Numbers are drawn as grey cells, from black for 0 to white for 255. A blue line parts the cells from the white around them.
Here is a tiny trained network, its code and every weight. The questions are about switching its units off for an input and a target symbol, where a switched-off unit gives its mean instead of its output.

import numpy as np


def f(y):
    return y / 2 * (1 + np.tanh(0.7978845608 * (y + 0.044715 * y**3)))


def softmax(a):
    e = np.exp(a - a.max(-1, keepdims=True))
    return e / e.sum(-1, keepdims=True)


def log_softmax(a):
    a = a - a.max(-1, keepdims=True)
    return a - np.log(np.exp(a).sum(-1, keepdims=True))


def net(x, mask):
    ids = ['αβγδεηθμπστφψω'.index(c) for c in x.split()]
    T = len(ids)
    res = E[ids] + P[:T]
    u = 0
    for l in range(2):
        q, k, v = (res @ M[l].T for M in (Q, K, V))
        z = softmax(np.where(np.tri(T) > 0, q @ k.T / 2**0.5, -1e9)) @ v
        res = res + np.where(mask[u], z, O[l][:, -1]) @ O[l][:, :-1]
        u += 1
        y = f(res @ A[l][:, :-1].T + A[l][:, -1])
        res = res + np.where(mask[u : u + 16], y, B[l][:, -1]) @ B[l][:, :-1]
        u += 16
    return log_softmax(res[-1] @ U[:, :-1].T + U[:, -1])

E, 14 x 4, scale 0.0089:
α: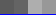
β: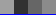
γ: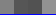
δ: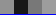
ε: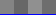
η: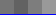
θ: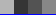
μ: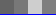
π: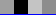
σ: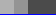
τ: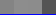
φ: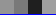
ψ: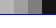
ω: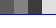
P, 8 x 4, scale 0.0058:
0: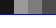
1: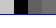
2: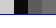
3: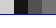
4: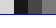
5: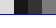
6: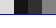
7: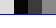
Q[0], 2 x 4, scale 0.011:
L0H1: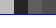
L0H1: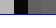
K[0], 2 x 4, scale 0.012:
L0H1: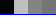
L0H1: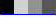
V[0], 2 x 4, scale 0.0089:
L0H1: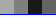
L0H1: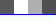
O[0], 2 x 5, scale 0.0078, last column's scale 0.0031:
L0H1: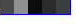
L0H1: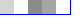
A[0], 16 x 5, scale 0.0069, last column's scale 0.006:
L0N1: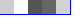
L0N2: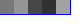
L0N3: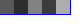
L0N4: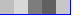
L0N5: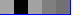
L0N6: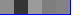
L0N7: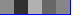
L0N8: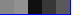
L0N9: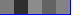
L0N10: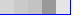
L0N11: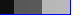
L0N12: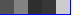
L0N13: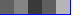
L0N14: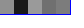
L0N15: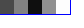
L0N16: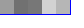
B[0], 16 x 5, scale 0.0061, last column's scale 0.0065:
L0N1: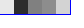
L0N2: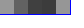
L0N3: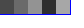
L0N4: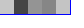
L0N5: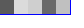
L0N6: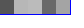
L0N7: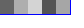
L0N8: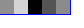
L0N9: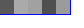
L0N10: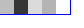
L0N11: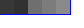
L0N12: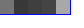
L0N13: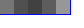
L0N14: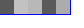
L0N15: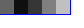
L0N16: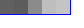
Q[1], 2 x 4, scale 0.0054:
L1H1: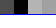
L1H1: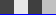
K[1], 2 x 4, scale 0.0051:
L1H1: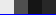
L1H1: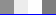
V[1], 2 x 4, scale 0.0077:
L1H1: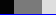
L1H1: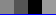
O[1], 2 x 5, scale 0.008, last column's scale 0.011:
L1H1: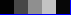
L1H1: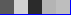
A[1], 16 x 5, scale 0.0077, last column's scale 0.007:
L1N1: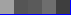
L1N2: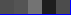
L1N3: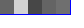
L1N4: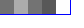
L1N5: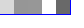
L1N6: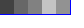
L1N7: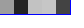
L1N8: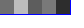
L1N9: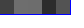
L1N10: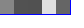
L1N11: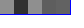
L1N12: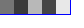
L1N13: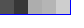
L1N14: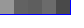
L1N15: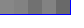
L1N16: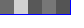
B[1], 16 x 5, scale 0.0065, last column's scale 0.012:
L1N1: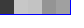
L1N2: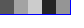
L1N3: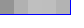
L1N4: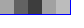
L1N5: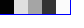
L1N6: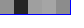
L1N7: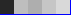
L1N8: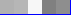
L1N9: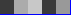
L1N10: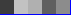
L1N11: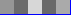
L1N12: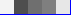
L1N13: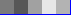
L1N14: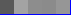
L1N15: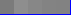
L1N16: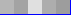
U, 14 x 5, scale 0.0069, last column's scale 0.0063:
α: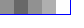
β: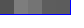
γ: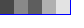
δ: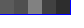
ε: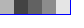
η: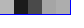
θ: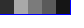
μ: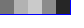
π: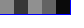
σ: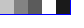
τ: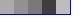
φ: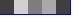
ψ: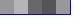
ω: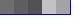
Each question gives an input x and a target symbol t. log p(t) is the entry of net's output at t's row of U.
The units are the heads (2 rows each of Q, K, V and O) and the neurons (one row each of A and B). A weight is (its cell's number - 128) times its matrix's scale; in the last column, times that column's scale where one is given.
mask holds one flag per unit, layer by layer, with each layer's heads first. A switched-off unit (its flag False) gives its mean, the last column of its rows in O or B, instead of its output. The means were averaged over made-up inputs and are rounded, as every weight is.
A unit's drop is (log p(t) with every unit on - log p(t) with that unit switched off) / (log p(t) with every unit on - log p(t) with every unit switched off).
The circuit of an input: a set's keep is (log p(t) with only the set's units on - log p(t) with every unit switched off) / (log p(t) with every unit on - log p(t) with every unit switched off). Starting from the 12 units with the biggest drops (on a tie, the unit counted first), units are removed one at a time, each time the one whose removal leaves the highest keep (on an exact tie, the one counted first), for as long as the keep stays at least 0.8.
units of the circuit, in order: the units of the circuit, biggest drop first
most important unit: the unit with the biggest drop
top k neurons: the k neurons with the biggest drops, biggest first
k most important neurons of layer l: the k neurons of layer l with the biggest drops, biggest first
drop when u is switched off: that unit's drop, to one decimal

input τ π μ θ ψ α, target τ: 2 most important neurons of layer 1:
[L1N7, L1N13]
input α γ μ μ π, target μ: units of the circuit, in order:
[L0H1, L1N7, L0N5, L1H1]
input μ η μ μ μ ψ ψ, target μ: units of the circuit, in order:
[L0H1, L1N5, L0N10, L0N15]
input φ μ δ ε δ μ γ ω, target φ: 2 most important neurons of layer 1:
[L1N10, L1N3]
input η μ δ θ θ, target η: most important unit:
L1N5
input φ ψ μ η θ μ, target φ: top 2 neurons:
[L0N15, L1N12]
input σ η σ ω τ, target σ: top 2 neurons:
[L1N5, L1N3]
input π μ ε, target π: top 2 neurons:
[L1N12, L1N5]
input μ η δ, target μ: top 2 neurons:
[L1N7, L1N5]
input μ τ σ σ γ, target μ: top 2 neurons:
[L1N5, L0N10]
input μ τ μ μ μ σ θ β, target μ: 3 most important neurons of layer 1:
[L1N5, L1N7, L1N4]
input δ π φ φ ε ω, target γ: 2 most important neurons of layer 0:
[L0N15, L0N11]
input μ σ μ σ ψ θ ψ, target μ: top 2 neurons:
[L1N5, L0N10]
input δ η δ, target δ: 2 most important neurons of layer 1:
[L1N2, L1N9]
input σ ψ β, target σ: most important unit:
L1H1
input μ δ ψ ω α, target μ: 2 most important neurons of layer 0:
[L0N10, L0N12]
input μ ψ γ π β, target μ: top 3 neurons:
[L1N5, L1N7, L0N10]
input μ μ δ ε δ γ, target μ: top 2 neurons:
[L1N5, L1N7]
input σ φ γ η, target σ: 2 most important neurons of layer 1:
[L1N5, L1N3]
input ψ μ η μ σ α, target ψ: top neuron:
[L0N1]
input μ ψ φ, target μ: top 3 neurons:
[L1N5, L0N10, L1N7]
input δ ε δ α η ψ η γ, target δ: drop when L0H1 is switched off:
0.9
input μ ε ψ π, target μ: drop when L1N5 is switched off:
0.2
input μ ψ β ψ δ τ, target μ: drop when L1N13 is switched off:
-0.1
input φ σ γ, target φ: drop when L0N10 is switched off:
0.1
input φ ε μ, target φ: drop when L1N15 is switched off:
0.0
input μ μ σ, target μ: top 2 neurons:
[L1N5, L0N10]
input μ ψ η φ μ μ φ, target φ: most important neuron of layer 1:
[L1N5]
